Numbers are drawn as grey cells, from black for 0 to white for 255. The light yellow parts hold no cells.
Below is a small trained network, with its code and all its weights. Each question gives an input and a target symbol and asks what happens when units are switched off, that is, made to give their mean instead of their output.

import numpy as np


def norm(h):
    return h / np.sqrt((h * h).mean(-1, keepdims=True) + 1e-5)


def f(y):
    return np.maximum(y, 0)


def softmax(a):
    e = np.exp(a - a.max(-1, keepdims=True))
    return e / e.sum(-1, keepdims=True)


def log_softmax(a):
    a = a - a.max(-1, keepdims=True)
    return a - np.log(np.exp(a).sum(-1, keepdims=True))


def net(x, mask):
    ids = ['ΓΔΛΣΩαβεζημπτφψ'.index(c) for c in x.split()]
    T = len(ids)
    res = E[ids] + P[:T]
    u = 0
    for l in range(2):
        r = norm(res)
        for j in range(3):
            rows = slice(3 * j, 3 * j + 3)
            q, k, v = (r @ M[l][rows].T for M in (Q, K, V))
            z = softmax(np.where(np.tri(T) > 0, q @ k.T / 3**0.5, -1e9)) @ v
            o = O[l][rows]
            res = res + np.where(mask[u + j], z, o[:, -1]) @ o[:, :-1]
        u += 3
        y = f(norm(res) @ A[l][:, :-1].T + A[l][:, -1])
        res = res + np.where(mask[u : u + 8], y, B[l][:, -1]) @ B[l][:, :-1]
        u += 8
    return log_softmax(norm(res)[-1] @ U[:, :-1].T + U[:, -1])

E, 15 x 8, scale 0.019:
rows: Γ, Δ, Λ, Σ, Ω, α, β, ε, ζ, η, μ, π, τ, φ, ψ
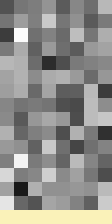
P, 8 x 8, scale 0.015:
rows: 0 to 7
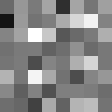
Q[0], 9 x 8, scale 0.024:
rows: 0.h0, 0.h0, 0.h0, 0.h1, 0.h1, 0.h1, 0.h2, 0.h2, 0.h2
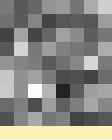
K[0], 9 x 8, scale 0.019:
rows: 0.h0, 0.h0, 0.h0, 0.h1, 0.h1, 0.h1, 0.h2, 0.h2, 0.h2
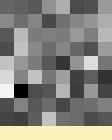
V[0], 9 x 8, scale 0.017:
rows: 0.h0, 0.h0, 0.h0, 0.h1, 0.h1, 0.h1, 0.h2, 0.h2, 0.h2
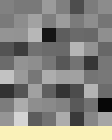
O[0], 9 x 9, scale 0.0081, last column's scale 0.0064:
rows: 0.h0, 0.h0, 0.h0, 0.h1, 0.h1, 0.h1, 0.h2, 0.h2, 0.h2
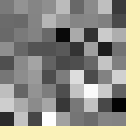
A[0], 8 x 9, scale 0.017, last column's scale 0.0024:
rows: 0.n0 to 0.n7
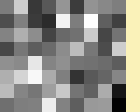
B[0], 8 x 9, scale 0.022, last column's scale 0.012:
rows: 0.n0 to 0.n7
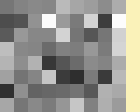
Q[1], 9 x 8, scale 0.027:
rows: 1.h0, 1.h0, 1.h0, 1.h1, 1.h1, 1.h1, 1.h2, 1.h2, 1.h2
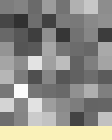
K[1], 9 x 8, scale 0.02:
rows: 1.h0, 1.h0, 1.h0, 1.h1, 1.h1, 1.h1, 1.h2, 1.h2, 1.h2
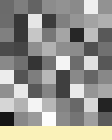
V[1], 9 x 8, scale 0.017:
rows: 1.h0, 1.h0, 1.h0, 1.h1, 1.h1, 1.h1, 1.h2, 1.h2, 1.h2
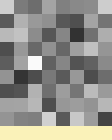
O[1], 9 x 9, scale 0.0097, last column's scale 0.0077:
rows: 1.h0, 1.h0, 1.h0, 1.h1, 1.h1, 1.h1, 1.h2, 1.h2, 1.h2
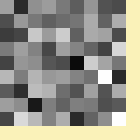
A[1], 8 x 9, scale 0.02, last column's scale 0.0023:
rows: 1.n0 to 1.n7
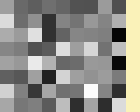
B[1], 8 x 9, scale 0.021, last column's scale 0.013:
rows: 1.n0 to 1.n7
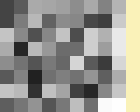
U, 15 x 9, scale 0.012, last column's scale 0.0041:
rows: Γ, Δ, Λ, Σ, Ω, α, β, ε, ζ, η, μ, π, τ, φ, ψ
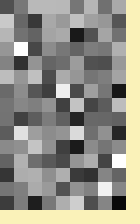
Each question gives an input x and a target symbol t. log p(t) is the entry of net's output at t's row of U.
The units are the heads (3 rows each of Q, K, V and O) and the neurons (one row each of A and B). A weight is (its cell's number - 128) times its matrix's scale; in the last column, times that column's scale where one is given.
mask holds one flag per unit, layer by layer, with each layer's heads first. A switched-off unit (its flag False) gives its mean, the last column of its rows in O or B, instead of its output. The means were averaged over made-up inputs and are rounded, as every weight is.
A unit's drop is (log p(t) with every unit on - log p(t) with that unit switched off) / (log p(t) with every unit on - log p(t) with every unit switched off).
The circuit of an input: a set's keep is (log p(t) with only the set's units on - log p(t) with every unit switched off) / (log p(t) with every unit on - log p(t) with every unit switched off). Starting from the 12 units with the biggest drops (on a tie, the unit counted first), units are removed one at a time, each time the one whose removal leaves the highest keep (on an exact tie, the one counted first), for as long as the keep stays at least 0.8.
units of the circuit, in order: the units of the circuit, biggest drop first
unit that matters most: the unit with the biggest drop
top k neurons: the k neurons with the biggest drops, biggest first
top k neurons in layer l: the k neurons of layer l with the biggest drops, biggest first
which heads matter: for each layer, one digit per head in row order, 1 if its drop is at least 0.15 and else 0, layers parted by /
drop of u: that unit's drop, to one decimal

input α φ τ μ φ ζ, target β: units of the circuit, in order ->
[0.h2; 1.n5]
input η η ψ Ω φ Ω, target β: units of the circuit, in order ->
[0.h2; 1.n5]
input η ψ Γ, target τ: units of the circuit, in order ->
[0.h2]
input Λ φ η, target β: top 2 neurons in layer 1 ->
[1.n2; 1.n5]
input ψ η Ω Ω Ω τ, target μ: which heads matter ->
001 / 000
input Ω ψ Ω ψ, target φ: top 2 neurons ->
[0.n6; 0.n2]
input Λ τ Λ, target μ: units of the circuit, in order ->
[0.n5; 0.h2]
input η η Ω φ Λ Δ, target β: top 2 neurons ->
[1.n2; 1.n5]
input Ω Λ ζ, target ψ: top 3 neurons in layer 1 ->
[1.n4; 1.n5; 1.n3]
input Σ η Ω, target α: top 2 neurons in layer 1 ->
[1.n2; 1.n4]
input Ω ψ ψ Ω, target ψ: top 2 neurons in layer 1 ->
[1.n3; 1.n5]
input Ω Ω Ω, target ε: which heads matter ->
010 / 000
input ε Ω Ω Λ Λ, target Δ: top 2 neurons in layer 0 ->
[0.n0; 0.n3]
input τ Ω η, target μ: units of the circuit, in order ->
[0.n5]
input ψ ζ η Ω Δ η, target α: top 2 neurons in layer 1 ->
[1.n2; 1.n1]
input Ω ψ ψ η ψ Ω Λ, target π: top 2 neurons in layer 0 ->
[0.n5; 0.n1]
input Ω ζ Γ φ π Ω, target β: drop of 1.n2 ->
0.6
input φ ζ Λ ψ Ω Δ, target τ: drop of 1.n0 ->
0.0
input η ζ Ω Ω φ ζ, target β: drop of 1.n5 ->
0.3
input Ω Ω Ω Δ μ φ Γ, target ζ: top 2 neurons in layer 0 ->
[0.n1; 0.n5]
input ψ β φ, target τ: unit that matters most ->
0.h2
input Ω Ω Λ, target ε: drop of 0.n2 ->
0.2
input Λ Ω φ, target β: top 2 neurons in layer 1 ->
[1.n2; 1.n5]
